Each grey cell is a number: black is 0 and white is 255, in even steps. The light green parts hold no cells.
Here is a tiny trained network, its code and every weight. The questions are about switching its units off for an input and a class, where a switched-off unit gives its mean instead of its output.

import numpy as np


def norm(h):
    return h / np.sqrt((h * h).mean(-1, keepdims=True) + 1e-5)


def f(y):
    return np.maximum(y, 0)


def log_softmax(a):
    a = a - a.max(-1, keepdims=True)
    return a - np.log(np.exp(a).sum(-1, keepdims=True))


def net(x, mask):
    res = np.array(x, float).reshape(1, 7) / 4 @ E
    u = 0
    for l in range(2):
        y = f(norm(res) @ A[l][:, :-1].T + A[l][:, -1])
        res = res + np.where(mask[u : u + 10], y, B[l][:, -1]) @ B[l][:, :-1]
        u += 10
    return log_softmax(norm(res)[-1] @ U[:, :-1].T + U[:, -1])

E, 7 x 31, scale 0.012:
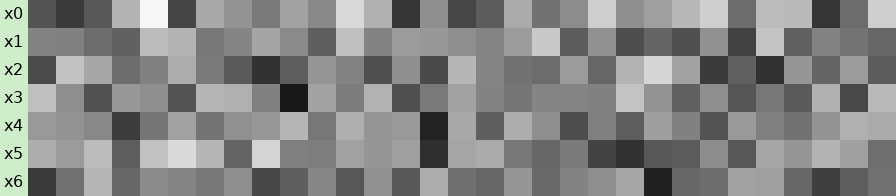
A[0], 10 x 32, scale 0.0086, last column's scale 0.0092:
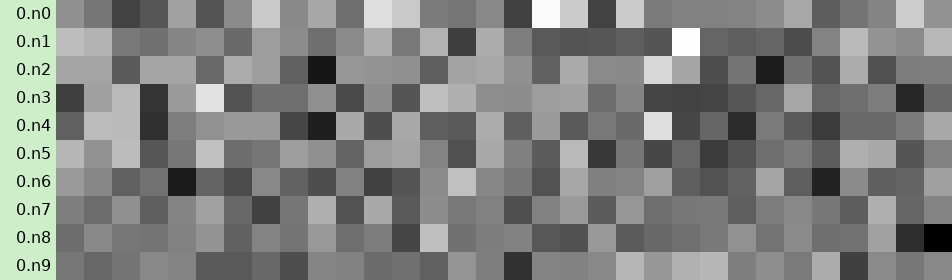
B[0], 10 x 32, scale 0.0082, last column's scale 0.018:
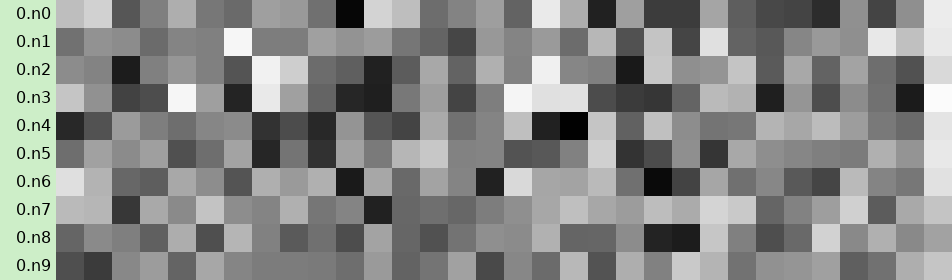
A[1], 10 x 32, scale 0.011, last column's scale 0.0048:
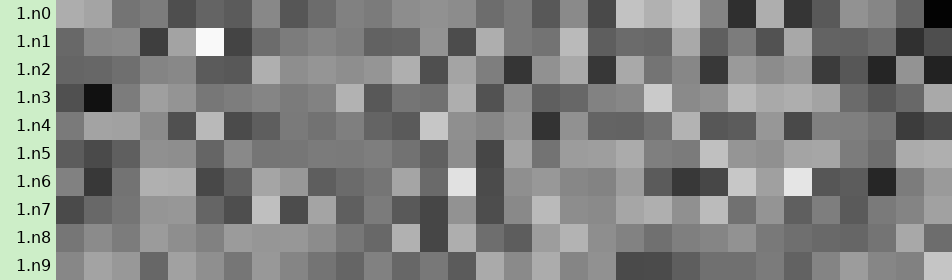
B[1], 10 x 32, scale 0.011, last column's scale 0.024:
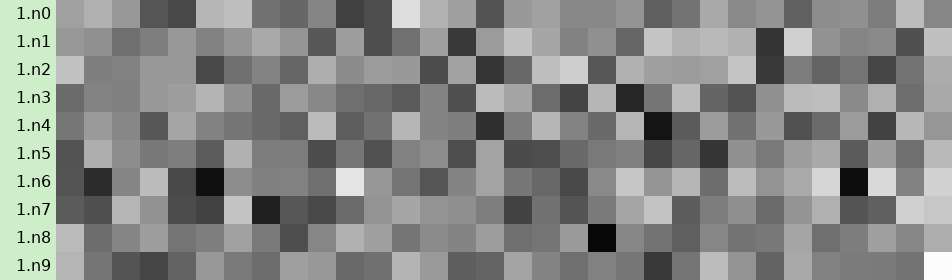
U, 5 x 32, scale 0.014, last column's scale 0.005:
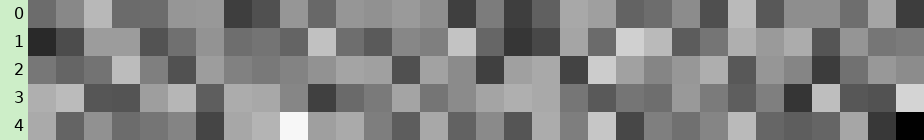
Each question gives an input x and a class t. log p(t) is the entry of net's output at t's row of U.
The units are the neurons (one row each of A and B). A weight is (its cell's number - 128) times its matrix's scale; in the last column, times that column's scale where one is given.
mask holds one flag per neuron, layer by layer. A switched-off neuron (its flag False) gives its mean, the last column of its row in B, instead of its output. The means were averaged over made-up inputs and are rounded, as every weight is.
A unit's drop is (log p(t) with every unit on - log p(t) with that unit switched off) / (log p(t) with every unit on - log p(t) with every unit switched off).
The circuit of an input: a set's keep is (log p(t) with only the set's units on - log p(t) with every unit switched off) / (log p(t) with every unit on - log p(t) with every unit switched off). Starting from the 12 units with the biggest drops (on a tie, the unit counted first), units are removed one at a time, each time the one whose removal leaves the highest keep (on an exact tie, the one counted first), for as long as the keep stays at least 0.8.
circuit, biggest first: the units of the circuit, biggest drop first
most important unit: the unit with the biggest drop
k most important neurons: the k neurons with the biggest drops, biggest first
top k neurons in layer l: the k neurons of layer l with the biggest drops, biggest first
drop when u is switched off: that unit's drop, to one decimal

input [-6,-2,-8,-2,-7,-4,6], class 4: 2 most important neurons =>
(0.n6, 1.n6)
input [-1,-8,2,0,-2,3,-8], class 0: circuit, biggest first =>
(0.n3, 1.n1)
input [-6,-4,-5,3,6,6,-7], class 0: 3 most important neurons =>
(0.n3, 0.n5, 0.n2)
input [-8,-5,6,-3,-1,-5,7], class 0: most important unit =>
0.n4
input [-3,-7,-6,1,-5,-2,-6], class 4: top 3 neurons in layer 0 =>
(0.n6, 0.n1, 0.n3)
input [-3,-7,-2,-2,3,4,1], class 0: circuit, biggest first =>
(0.n3, 0.n2)
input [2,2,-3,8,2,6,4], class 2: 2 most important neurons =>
(1.n6, 0.n3)
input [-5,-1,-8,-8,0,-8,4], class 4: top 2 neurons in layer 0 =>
(0.n6, 0.n2)
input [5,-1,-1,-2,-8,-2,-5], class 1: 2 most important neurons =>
(0.n0, 1.n3)
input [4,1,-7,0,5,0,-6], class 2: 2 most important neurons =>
(0.n3, 0.n6)
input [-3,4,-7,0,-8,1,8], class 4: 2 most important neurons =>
(1.n6, 0.n6)
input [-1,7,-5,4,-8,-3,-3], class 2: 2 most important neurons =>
(1.n6, 0.n3)
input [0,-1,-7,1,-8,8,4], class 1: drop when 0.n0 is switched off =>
0.5
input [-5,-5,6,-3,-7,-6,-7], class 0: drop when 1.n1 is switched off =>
0.0
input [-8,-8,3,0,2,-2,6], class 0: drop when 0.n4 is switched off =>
0.3
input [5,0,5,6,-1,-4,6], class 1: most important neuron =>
(0.n4)
